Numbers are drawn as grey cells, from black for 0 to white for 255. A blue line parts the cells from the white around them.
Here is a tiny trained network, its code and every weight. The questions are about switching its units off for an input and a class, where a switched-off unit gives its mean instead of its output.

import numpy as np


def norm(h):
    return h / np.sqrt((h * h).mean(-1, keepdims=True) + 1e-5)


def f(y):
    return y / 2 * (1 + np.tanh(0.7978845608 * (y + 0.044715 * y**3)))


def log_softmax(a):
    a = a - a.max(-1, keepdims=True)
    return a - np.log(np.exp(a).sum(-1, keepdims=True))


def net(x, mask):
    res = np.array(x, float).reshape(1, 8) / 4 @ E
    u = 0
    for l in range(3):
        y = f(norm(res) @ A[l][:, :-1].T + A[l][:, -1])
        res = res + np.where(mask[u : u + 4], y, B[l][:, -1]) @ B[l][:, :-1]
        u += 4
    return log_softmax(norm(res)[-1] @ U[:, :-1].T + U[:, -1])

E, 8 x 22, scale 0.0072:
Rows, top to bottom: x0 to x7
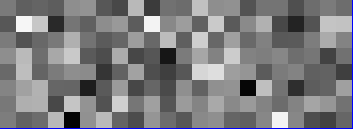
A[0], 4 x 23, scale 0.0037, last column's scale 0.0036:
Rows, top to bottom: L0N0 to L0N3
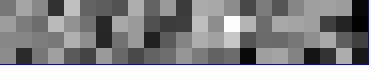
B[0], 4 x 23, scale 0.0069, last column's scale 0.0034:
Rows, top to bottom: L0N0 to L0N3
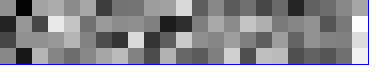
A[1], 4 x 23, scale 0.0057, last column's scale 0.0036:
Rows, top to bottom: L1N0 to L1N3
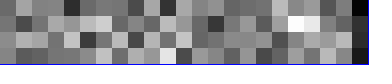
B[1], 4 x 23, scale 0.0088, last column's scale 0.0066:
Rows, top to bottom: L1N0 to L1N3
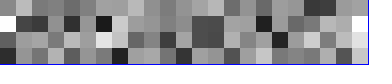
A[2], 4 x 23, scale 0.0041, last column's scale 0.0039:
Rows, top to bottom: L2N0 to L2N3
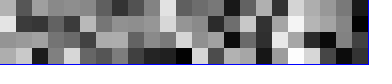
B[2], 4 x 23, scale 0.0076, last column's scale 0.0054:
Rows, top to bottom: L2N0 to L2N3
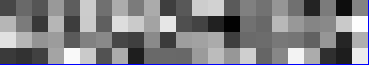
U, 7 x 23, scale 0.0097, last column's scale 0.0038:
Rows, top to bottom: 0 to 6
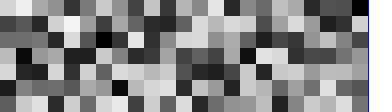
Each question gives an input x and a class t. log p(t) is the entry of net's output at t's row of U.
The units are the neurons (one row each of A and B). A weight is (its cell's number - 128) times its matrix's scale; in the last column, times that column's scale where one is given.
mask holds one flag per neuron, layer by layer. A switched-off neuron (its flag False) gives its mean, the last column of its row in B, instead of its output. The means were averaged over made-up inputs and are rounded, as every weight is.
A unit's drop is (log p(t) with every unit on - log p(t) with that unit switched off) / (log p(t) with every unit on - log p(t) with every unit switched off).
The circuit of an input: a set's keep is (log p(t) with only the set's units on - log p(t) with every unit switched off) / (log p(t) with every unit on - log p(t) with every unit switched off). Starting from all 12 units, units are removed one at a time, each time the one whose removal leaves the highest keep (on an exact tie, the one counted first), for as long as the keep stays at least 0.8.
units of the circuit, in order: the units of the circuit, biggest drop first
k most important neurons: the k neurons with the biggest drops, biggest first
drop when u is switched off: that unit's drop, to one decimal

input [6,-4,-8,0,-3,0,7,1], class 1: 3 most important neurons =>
(L0N1 L2N3 L0N0)
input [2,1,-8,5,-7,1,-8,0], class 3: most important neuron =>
(L0N3)
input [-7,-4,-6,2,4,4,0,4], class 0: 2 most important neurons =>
(L1N0 L2N2)
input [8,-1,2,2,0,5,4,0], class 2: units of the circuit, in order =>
(L0N0 L2N3)
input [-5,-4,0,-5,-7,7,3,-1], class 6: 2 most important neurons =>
(L1N2 L2N1)
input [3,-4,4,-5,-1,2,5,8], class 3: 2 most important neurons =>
(L0N3 L1N1)
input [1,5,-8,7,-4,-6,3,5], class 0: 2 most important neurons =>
(L1N0 L2N2)
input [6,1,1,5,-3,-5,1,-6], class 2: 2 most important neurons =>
(L0N0 L0N2)
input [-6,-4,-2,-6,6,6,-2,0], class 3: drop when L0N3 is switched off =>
0.9
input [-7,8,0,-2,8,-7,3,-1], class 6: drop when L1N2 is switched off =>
0.1
